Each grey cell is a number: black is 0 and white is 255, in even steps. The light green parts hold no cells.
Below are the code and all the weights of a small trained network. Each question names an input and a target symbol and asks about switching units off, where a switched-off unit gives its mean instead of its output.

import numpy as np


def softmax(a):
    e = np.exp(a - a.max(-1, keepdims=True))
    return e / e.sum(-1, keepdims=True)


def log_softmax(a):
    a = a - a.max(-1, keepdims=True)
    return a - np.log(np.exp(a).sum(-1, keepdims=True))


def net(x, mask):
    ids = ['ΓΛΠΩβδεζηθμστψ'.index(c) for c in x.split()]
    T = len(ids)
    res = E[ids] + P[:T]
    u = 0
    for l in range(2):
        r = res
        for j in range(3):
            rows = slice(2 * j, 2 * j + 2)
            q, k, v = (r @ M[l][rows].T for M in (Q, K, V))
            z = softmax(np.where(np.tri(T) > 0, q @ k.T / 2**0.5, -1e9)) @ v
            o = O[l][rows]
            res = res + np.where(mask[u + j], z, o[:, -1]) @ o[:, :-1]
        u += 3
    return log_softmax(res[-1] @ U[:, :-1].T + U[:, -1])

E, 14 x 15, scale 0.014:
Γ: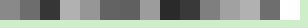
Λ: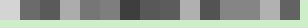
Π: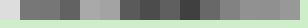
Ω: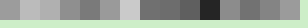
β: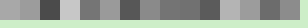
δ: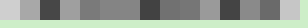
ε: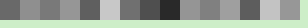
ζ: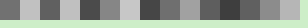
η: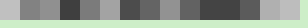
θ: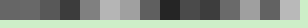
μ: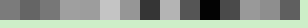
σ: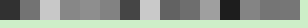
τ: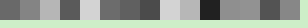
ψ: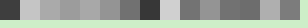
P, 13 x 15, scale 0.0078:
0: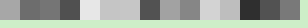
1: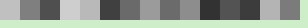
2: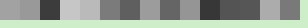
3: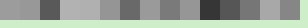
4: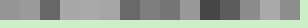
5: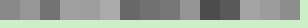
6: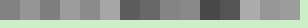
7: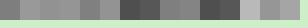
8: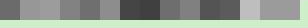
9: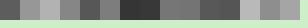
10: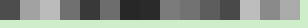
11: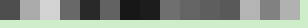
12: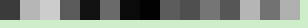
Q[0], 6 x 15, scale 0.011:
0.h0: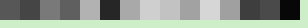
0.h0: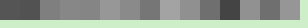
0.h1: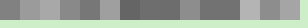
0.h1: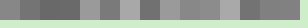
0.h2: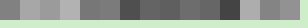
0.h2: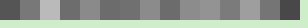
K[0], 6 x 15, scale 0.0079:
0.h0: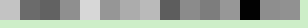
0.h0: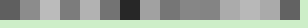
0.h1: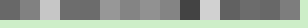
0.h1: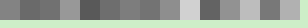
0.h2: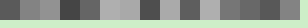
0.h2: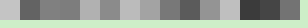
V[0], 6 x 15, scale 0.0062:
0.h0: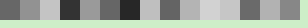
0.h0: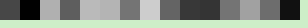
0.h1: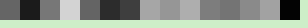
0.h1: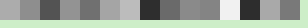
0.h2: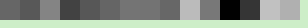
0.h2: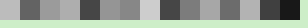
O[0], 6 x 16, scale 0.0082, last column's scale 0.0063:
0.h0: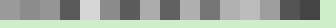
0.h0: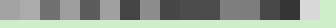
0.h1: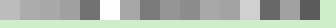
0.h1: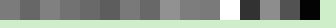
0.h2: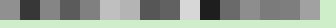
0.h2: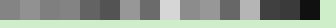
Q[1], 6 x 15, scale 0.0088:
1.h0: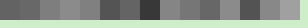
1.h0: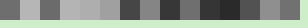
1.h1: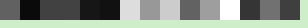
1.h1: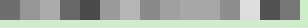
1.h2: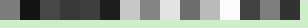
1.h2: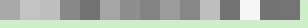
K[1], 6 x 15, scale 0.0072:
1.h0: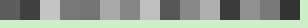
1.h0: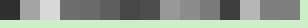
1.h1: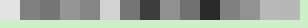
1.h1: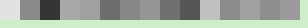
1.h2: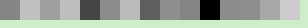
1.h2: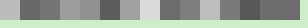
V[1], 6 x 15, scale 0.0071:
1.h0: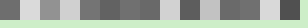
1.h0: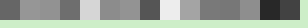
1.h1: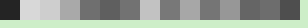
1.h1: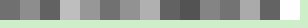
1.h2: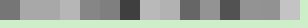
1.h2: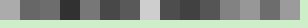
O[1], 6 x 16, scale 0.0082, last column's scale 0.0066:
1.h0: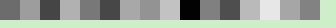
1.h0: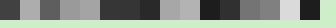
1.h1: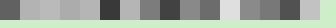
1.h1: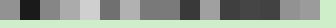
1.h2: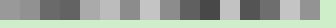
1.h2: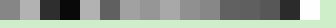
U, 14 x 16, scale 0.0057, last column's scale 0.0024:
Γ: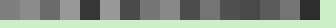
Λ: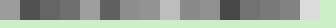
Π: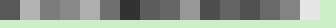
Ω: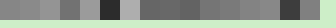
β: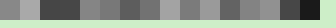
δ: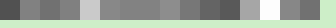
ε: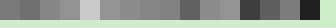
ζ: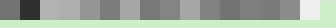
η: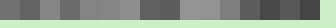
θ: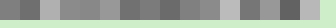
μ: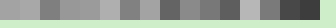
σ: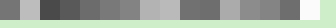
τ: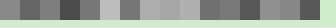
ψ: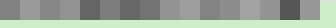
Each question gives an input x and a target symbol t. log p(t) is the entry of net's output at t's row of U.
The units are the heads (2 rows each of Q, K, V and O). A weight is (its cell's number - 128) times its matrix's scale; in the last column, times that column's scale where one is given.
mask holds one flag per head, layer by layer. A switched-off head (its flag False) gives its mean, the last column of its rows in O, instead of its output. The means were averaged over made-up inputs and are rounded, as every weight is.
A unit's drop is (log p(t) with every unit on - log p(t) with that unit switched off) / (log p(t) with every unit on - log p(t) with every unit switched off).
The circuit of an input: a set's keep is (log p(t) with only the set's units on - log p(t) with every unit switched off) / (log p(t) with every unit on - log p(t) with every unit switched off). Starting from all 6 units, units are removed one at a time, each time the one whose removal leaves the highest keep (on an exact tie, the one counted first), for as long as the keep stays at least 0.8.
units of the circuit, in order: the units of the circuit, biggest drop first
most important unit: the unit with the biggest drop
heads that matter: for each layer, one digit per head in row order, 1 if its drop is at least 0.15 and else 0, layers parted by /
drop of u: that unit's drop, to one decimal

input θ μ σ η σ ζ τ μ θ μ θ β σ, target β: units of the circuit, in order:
0.h1; 1.h2; 1.h1
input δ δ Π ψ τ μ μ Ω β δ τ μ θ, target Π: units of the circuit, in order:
1.h0
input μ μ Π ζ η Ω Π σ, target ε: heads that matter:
001 / 011
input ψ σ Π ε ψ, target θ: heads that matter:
011 / 101
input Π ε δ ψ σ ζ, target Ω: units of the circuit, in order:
0.h1; 1.h1; 1.h2
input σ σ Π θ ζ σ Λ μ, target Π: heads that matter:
101 / 100
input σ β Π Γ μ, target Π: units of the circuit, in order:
1.h0; 0.h2
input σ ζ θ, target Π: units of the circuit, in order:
1.h0; 0.h2
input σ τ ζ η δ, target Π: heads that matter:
001 / 100
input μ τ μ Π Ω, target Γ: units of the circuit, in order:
0.h0; 1.h1
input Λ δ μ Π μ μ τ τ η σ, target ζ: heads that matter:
010 / 011
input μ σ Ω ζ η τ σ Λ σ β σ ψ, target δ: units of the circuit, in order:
0.h1; 1.h0; 0.h0
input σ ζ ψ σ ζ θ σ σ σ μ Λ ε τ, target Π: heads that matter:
111 / 100
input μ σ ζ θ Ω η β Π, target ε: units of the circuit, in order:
1.h1; 1.h2; 0.h2
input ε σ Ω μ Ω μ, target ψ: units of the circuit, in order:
0.h1; 1.h1; 1.h2
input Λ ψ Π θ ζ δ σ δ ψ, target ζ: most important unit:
1.h2
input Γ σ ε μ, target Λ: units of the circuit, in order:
0.h1; 1.h1; 1.h2
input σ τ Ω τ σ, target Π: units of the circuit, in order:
1.h0; 0.h0
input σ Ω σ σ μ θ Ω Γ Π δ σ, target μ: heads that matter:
110 / 000
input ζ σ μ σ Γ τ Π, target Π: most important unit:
1.h0
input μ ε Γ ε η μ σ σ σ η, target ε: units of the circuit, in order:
1.h1; 1.h2
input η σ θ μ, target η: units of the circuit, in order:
1.h0; 0.h2; 0.h1; 1.h2
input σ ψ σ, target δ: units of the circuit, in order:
1.h0; 0.h0
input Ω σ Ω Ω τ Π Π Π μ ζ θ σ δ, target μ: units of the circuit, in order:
0.h1; 0.h0
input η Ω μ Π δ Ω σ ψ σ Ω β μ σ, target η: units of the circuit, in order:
1.h0; 0.h2; 1.h2; 0.h1
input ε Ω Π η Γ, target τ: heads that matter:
111 / 110
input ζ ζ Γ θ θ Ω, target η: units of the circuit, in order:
1.h0; 0.h1; 1.h2
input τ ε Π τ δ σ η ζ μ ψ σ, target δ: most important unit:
0.h1
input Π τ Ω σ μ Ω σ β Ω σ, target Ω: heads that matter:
011 / 011
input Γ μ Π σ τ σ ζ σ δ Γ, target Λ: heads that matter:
011 / 011
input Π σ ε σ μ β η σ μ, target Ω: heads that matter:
011 / 011
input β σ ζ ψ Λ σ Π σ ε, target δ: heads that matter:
011 / 100
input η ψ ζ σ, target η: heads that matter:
011 / 101
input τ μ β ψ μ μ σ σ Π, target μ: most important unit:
0.h1
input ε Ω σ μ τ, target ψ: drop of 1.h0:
0.0
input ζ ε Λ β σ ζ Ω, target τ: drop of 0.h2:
0.2
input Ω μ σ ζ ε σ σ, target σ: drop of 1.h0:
0.1
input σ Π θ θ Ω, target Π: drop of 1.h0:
0.9
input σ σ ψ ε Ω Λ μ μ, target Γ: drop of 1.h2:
0.0
